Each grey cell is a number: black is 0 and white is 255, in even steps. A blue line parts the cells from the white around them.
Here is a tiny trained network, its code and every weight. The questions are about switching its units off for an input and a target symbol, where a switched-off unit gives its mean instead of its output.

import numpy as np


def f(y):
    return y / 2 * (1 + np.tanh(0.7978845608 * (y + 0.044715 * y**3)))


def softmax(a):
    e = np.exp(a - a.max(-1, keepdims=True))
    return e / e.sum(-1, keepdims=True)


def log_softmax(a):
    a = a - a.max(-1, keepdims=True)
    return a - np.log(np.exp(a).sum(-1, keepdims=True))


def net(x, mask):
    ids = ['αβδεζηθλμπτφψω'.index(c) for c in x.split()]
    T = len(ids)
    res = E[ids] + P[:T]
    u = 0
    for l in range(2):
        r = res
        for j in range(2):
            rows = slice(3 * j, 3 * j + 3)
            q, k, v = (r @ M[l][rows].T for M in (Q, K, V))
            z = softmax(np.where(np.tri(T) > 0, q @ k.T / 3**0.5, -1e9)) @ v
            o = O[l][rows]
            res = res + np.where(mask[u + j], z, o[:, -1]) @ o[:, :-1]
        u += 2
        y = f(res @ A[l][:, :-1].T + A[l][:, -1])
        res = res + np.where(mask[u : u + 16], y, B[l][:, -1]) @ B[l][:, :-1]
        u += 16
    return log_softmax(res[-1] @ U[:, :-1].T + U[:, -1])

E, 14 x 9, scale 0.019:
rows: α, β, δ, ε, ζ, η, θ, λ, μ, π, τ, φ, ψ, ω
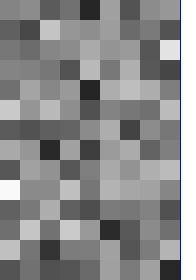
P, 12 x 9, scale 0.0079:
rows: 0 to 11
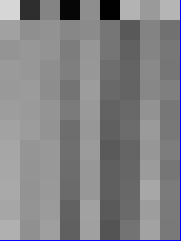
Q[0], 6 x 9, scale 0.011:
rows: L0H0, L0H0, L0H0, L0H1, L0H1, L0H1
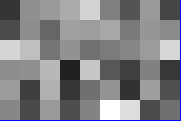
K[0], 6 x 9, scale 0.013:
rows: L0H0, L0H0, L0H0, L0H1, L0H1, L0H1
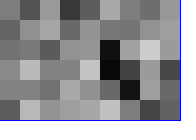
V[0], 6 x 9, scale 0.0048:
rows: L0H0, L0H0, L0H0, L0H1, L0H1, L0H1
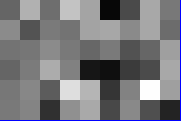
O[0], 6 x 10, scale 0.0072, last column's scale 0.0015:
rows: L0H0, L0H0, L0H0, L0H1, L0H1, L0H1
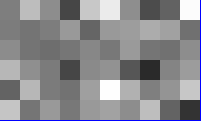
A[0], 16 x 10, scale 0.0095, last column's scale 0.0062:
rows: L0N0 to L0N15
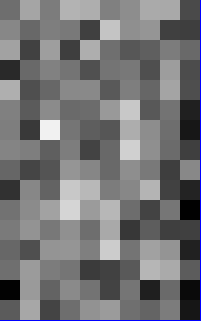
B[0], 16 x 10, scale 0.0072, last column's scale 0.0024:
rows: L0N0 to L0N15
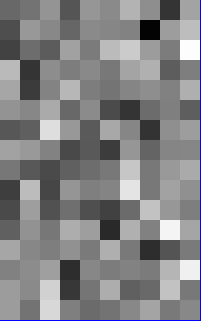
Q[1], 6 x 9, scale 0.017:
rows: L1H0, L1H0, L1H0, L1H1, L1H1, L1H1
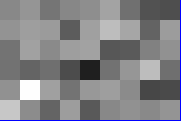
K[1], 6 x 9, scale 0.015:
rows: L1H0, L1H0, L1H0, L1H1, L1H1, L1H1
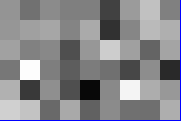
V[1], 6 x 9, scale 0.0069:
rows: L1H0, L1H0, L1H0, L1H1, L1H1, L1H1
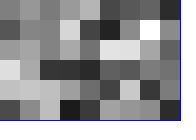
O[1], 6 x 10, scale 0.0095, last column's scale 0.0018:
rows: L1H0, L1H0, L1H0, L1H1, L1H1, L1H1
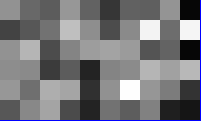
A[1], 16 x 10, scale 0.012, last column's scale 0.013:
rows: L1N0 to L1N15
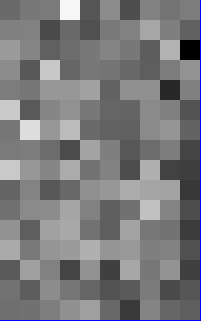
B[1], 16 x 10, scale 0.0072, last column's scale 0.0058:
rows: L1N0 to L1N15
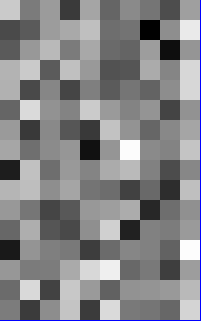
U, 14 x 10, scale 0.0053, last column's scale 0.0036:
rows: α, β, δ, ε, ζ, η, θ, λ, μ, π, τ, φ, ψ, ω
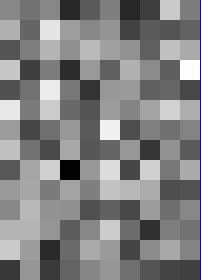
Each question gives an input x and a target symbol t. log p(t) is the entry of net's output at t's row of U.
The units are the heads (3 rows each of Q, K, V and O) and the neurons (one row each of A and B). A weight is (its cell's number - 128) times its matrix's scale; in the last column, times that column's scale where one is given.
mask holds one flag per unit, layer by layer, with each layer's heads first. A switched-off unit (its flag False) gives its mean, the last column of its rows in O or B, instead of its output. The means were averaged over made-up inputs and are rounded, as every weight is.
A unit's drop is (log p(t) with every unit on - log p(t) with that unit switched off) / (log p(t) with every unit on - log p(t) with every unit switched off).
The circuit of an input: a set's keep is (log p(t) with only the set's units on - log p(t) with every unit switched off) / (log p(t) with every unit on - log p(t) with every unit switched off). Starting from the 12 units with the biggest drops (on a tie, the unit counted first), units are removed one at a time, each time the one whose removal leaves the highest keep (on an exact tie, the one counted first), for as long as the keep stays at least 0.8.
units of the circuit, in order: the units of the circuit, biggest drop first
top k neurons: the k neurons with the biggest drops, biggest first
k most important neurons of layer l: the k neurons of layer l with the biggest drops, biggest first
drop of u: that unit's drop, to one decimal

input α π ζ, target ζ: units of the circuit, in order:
L1H1; L0N7; L1N1
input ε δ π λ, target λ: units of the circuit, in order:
L1H1; L1N1; L0N7; L0H0
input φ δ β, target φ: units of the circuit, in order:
L0H1; L1H0; L0H0
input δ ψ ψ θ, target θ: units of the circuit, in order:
L1H1; L1N15; L1N7
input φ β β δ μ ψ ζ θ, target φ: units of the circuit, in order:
L0H1; L1H0; L0H0
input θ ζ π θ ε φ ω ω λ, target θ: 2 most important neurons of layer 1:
L1N15; L1N6
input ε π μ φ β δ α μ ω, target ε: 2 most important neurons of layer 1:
L1N4; L1N0
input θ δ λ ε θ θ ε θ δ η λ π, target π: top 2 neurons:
L1N8; L1N5
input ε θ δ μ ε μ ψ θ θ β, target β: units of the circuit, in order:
L1H1; L0N6; L0H1; L1N3
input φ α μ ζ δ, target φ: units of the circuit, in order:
L0H0; L1H0; L0H1
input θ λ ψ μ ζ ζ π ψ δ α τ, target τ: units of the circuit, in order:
L1H1; L1N3; L1N14
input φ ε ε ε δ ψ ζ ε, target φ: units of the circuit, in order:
L1H0; L0H1; L0H0
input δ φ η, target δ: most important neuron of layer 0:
L0N4
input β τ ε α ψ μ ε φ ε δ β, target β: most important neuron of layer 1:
L1N15
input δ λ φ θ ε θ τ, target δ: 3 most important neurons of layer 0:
L0N4; L0N14; L0N1
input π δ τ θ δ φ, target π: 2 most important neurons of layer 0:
L0N9; L0N0
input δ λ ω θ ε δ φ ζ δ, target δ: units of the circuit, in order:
L1H1; L0N4; L0H0
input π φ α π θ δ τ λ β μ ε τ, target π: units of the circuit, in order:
L0H1; L1H1; L1H0; L0N9
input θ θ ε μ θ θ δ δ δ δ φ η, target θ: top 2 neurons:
L1N15; L0N2
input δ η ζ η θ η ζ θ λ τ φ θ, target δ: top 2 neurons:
L0N4; L0N14
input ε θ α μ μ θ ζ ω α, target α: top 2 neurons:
L1N1; L0N8
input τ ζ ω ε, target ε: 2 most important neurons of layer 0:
L0N8; L0N9
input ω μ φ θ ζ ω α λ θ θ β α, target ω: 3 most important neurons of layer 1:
L1N14; L1N1; L1N10
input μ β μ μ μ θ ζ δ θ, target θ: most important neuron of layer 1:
L1N15
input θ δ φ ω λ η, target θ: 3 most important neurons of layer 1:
L1N15; L1N6; L1N7
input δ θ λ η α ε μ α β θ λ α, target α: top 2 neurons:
L1N1; L0N13
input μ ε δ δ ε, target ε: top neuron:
L1N4
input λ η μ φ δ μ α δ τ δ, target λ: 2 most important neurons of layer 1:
L1N1; L1N9
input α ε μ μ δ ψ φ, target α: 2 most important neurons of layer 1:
L1N1; L1N6
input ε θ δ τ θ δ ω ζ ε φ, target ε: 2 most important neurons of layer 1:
L1N4; L1N10
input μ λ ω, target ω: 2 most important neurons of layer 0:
L0N8; L0N9
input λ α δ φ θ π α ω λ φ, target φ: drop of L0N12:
0.1
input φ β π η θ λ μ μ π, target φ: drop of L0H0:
1.1
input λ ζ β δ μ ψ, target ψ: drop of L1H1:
0.8
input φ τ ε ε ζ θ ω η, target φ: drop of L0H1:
0.6
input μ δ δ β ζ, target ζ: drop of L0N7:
0.2
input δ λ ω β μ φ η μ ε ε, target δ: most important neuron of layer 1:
L1N12
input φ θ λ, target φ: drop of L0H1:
0.3
